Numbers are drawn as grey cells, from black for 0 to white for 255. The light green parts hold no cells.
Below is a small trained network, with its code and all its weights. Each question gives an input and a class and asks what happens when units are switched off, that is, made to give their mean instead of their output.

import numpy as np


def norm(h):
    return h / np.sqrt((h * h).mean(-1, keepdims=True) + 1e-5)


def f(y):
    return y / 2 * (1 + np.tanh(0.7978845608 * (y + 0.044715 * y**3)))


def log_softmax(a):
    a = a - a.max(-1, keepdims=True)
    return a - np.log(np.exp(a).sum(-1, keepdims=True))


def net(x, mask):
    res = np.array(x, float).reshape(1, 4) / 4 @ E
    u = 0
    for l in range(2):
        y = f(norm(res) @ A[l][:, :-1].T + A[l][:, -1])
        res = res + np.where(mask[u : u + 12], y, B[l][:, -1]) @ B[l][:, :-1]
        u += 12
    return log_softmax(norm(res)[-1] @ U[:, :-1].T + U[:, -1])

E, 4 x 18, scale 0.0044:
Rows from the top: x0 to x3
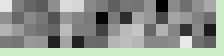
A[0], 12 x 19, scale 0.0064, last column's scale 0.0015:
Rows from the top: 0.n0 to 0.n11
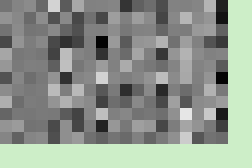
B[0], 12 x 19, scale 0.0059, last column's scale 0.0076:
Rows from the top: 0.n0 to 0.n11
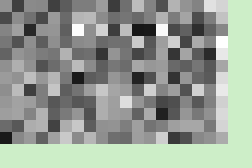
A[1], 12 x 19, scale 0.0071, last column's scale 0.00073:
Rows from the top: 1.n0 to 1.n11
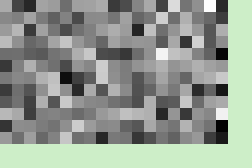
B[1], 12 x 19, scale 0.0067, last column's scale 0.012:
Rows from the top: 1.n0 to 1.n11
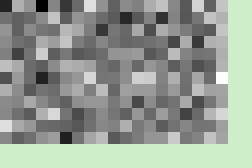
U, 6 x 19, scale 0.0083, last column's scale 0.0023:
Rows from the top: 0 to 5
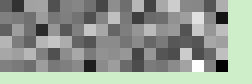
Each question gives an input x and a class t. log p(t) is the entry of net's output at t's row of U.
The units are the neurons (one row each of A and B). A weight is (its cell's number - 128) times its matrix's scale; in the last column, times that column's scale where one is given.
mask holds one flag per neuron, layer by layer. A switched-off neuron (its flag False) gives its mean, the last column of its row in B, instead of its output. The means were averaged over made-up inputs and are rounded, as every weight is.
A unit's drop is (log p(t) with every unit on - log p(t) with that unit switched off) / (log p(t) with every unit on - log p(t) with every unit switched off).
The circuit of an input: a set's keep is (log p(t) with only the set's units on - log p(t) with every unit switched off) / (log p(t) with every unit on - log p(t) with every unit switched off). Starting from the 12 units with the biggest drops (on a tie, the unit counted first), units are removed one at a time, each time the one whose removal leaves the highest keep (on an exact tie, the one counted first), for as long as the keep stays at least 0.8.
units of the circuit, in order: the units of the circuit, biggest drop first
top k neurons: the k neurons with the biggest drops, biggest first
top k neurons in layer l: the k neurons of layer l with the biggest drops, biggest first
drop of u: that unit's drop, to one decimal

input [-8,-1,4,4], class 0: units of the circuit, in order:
[1.n0]
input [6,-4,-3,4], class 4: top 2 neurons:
[0.n3; 1.n8]
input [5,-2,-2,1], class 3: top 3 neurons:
[1.n9; 0.n5; 0.n8]
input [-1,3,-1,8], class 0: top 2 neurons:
[0.n3; 1.n4]
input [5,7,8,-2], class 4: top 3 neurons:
[0.n4; 0.n3; 0.n10]
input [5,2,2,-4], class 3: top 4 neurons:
[0.n8; 1.n9; 0.n4; 1.n3]
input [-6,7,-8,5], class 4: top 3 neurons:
[0.n9; 1.n5; 1.n10]
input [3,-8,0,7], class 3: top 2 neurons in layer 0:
[0.n4; 0.n10]
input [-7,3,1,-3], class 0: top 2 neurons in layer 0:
[0.n3; 0.n7]
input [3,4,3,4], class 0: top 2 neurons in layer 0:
[0.n9; 0.n7]
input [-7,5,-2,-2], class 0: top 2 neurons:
[0.n3; 0.n7]
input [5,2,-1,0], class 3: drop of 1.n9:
0.2
